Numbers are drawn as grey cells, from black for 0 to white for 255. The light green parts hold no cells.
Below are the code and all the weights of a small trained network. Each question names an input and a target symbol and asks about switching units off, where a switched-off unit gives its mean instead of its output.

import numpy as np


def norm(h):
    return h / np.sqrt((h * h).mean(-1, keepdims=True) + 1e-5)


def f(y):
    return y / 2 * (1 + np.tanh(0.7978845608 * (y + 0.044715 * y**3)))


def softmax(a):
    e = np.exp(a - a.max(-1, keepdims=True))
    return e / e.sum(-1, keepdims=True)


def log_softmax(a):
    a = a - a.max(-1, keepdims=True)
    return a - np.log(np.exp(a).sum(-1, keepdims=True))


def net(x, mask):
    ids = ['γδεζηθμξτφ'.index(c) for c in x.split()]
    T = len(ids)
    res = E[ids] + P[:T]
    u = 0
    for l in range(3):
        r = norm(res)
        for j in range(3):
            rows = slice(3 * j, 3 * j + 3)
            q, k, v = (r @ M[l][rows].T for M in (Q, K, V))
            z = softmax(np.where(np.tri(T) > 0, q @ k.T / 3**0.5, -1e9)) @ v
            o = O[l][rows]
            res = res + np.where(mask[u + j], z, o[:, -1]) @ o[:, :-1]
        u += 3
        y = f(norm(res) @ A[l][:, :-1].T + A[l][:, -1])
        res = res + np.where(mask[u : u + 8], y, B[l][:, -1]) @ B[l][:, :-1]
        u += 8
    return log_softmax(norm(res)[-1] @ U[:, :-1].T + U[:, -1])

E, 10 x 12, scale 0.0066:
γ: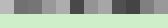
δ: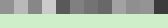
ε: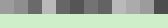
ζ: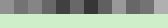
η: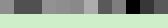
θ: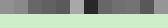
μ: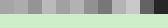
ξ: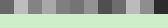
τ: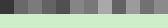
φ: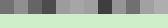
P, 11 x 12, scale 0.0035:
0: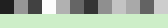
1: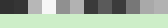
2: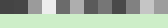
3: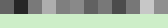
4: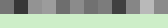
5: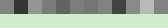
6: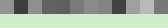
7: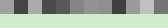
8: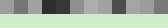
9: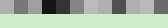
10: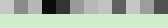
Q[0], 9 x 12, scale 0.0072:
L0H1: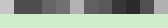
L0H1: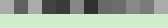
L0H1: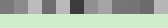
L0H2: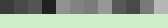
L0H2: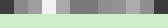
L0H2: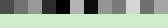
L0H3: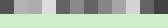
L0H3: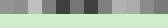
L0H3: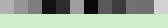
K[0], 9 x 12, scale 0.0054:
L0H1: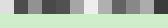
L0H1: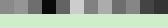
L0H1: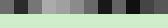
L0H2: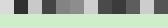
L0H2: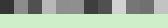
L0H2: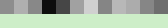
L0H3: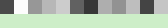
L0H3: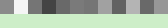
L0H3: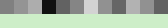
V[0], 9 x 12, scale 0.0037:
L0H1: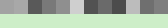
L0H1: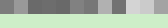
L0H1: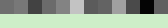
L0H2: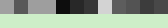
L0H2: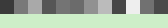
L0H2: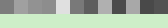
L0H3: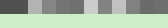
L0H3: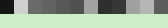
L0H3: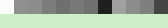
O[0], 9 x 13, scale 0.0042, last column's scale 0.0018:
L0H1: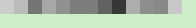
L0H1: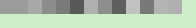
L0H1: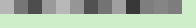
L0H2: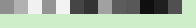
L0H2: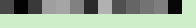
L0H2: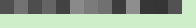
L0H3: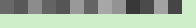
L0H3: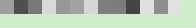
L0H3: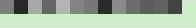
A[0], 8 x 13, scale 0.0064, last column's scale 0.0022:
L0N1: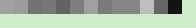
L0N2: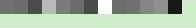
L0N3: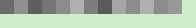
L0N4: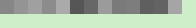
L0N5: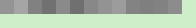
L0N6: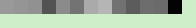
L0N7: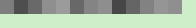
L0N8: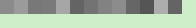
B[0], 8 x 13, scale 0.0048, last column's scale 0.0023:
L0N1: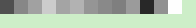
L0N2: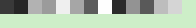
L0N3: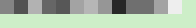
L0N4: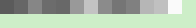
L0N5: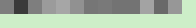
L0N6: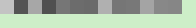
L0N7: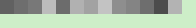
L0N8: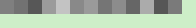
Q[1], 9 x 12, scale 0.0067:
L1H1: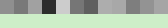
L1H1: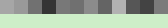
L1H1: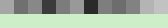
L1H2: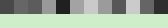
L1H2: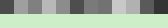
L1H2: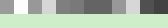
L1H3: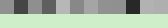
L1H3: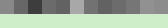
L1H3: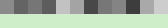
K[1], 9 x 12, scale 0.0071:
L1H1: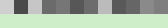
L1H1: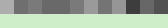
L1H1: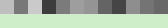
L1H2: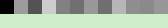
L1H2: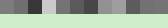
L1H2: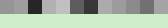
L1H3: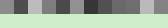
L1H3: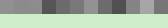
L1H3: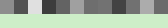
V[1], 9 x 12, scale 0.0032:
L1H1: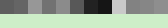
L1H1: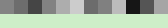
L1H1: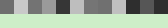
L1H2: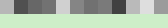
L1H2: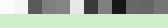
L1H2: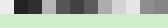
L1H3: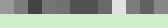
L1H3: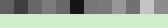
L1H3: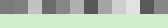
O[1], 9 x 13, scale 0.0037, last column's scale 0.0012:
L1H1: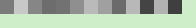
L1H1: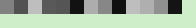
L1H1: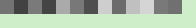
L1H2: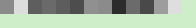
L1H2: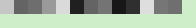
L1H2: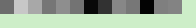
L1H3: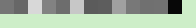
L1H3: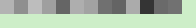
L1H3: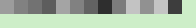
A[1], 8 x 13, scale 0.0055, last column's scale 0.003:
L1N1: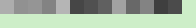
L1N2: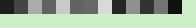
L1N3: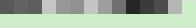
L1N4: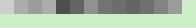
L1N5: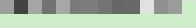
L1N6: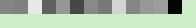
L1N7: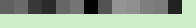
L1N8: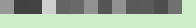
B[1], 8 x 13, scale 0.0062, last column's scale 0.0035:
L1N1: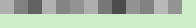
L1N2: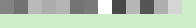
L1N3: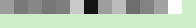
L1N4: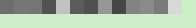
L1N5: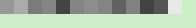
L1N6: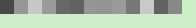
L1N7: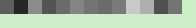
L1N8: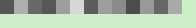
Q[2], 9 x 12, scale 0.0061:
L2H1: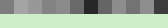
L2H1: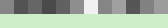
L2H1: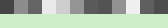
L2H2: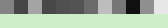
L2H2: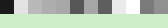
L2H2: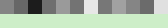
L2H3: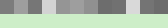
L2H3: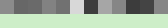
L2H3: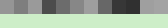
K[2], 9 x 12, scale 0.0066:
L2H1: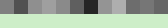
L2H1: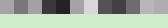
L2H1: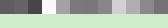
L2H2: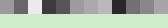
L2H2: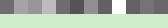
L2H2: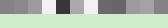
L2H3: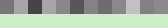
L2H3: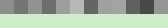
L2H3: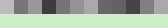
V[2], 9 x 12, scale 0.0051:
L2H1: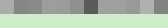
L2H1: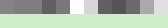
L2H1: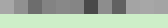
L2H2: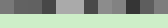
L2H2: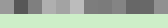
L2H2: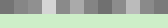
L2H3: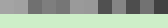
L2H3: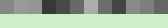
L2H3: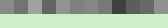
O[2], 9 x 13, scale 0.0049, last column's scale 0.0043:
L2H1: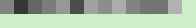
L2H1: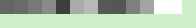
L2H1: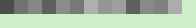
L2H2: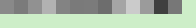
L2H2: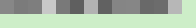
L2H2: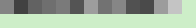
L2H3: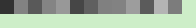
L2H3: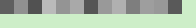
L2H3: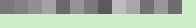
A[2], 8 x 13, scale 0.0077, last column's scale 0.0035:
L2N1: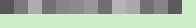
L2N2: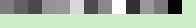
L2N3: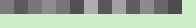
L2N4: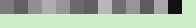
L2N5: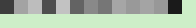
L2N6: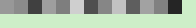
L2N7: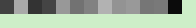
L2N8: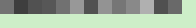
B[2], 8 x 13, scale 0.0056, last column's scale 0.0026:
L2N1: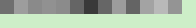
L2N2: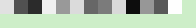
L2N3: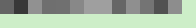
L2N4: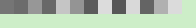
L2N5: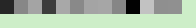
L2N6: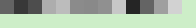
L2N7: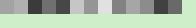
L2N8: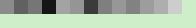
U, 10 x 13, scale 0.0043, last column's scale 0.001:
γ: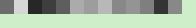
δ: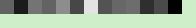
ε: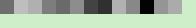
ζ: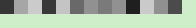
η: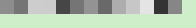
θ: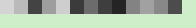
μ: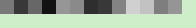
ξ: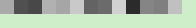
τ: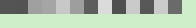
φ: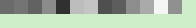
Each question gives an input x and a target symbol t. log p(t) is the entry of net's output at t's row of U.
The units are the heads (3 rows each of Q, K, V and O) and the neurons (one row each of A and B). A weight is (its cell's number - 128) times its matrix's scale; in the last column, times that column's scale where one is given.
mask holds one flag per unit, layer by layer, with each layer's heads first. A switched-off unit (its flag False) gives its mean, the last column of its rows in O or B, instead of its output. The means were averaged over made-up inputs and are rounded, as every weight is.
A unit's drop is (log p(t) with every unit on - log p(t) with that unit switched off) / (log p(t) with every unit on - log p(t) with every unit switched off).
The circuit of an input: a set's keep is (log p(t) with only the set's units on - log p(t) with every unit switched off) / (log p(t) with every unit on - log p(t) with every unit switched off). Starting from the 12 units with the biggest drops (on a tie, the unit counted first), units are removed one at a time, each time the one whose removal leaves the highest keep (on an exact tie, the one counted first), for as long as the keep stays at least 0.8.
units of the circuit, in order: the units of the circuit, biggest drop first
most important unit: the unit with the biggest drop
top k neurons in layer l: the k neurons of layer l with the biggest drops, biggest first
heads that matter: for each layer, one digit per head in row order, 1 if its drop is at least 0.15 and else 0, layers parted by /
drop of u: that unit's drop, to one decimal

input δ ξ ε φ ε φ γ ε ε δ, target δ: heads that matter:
000 / 000 / 010
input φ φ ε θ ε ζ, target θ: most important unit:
L0H1
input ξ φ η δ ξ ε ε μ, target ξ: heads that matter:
010 / 000 / 000
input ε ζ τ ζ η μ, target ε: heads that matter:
000 / 010 / 000
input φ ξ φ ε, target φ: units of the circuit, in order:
(L0H2 L2H1)
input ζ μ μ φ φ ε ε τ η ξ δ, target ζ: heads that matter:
010 / 000 / 000
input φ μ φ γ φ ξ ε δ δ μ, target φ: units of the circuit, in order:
(L0H2 L2H1)
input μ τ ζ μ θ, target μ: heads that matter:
000 / 000 / 000
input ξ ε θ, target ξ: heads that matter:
001 / 000 / 000
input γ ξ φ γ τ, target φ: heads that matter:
010 / 000 / 000
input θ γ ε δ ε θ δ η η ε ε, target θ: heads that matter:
000 / 010 / 000
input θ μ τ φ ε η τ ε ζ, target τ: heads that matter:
011 / 000 / 000
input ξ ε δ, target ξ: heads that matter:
000 / 000 / 000
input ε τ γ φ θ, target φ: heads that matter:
010 / 000 / 000
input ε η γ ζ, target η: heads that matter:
110 / 000 / 000
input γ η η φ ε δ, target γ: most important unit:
L0N2
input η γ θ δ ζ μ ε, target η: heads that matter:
010 / 000 / 000
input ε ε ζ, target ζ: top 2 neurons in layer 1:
(L1N6 L1N5)
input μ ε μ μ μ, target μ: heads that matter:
010 / 000 / 000
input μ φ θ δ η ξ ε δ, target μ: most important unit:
L0H2
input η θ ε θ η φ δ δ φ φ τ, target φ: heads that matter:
000 / 000 / 000
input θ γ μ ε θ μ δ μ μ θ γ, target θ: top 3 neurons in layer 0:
(L0N2 L0N1 L0N3)
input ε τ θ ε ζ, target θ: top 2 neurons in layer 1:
(L1N4 L1N2)
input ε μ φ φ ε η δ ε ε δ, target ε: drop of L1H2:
0.2
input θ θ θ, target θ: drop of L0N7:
0.0
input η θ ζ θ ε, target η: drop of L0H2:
0.1
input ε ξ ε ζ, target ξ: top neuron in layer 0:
(L0N7)
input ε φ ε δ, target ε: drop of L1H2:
0.3
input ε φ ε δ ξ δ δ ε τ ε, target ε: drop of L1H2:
0.4
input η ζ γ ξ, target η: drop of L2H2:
0.2
